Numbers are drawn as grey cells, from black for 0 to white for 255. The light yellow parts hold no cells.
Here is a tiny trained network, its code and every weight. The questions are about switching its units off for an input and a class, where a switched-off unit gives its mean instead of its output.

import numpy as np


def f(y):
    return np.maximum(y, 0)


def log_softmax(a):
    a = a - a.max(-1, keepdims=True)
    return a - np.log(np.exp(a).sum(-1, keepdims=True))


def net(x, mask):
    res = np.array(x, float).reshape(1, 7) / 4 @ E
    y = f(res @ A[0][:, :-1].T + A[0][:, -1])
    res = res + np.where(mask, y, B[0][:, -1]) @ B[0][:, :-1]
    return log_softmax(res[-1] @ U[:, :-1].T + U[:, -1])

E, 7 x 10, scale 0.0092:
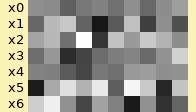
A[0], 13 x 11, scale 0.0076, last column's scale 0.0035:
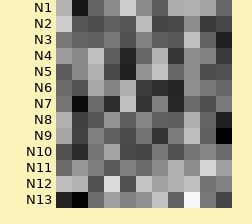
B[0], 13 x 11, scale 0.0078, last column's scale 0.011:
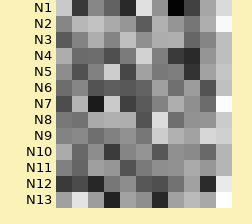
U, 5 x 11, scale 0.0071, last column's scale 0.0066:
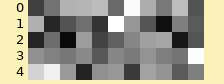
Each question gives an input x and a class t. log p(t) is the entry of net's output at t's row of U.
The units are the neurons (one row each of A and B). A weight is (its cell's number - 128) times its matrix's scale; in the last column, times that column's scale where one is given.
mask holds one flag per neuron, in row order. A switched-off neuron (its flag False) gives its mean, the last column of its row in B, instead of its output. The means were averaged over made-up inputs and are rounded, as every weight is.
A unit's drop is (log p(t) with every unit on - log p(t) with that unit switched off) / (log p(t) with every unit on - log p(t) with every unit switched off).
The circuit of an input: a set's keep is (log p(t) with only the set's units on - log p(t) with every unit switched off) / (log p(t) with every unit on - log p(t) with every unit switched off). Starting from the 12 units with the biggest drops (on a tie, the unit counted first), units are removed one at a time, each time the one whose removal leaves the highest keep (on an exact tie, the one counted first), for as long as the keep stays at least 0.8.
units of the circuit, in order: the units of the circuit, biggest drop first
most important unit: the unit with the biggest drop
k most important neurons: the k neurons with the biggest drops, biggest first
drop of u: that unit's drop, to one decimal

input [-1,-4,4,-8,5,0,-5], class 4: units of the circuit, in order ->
N13
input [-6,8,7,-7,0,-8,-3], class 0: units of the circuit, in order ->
N2, N8
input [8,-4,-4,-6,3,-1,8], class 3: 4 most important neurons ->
N13, N7, N10, N4
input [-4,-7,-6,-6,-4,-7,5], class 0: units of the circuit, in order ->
N2, N9, N8
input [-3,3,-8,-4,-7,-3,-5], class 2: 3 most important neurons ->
N7, N6, N1
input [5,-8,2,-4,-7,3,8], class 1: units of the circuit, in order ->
N13, N1
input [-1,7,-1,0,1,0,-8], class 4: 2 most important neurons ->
N13, N1
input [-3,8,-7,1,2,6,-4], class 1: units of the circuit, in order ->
N4, N5
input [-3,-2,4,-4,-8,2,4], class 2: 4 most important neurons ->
N13, N12, N1, N2
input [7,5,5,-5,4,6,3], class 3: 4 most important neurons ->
N2, N8, N9, N3
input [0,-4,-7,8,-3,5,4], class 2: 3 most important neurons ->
N7, N2, N13
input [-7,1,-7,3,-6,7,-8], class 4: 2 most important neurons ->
N13, N10
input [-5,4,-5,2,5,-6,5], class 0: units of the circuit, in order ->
N2, N9, N13
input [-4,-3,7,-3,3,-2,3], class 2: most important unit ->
N12
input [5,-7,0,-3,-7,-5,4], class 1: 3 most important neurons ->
N1, N13, N7
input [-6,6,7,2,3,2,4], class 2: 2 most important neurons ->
N12, N1
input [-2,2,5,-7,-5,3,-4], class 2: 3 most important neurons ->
N12, N2, N1
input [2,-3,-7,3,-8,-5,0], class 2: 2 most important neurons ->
N7, N6
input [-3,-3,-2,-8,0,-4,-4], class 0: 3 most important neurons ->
N8, N9, N2
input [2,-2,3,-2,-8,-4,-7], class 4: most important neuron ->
N13
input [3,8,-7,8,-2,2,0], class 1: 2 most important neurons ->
N4, N5
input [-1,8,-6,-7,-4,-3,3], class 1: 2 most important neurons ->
N4, N5
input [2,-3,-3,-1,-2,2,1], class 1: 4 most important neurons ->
N13, N12, N2, N8
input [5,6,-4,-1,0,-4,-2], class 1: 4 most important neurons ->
N4, N5, N12, N10
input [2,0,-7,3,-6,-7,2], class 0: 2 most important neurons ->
N2, N9
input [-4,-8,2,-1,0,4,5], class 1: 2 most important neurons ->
N1, N13
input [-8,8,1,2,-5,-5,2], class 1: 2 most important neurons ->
N4, N5
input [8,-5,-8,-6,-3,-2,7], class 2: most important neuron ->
N7
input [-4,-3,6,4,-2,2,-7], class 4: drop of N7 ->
0.2
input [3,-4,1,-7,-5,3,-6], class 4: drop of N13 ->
0.5
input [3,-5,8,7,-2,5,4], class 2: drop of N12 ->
0.6
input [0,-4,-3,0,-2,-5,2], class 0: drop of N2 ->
0.3
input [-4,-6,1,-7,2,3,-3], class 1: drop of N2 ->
0.1
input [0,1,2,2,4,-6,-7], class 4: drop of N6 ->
0.0
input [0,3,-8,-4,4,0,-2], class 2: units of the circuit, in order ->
N7
